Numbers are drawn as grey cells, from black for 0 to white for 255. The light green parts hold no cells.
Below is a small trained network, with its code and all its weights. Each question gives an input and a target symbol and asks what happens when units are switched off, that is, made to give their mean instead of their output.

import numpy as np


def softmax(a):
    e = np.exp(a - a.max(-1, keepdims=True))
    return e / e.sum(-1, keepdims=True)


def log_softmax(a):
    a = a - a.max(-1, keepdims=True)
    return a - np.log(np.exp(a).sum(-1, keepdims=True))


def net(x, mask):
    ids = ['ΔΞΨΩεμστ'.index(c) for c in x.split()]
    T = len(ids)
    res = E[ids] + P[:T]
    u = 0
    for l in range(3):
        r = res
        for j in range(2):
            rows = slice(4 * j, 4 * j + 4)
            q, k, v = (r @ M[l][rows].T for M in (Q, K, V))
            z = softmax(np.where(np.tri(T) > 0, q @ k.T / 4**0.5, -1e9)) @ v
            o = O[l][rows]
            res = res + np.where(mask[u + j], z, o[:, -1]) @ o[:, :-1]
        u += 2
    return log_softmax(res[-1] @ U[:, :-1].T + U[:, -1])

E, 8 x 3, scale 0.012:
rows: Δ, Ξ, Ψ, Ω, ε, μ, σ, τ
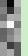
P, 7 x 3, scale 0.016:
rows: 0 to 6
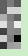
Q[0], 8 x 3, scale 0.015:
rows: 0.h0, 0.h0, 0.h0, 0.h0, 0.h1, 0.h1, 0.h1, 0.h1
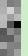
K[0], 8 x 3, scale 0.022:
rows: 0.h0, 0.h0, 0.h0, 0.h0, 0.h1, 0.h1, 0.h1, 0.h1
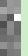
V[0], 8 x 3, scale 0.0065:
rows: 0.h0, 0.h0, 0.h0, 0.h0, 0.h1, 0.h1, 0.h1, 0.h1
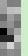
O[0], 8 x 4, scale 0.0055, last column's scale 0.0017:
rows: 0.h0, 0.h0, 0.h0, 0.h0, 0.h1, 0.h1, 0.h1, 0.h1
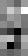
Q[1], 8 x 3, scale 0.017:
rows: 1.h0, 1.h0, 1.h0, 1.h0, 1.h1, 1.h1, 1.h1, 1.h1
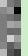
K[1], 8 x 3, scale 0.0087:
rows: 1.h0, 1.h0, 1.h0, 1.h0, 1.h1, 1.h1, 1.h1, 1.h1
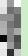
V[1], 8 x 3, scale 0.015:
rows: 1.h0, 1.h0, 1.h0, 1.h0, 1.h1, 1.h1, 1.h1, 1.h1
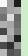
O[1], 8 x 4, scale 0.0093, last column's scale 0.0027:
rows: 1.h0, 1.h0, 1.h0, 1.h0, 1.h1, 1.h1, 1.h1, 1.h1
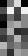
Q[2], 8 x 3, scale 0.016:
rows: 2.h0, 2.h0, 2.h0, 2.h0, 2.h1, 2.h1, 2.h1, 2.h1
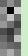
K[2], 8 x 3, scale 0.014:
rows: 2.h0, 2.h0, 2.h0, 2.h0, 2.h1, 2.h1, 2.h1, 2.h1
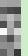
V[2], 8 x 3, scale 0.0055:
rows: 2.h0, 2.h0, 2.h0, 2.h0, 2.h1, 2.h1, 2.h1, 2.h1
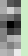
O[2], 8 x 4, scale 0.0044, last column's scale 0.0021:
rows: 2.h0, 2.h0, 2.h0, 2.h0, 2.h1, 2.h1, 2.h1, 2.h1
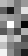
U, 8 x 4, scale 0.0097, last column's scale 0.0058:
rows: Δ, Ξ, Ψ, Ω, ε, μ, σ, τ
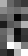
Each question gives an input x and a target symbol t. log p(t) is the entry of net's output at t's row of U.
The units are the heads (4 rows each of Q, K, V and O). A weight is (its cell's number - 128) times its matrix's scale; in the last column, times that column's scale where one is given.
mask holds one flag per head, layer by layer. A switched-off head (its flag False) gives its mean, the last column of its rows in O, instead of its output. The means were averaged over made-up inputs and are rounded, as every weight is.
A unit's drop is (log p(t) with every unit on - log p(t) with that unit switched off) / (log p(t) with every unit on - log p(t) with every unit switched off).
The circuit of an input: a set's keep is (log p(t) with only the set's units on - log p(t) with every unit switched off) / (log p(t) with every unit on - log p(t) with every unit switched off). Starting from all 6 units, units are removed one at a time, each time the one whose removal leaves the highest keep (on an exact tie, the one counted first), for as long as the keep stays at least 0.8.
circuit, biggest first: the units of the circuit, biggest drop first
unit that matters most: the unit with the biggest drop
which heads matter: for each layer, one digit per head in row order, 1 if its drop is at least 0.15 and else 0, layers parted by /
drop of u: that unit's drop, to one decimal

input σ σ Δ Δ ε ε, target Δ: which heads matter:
00 / 11 / 00
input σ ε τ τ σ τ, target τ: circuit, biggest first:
(2.h0; 1.h1)
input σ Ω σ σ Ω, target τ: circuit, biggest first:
(2.h0)
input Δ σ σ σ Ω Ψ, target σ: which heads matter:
00 / 10 / 00
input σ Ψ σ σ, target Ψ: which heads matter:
10 / 10 / 10
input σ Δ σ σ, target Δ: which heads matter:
00 / 10 / 00
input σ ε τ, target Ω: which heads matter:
00 / 10 / 10
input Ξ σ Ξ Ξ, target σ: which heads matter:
01 / 00 / 10
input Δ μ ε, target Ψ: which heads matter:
10 / 11 / 10
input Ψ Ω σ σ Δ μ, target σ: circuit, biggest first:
(1.h0; 1.h1; 2.h0)
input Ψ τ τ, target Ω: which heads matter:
10 / 10 / 00
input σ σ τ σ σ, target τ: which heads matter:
10 / 11 / 00
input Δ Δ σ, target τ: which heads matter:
01 / 01 / 00
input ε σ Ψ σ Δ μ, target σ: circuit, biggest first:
(1.h0)
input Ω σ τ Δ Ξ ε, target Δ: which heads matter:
00 / 01 / 00
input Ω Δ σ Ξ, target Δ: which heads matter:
01 / 10 / 00
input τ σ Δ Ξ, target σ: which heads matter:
00 / 00 / 10
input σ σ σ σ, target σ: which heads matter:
00 / 01 / 10
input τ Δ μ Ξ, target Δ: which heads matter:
00 / 10 / 00
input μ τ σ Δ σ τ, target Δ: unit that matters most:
1.h1
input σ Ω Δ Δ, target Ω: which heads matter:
10 / 10 / 10
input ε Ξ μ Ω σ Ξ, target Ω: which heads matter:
10 / 10 / 10
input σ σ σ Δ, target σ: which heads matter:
01 / 00 / 10
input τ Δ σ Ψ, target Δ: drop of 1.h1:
-0.1
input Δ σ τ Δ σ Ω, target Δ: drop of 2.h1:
0.0
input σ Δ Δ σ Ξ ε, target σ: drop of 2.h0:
0.1
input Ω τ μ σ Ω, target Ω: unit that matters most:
0.h1
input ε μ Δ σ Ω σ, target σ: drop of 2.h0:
0.2
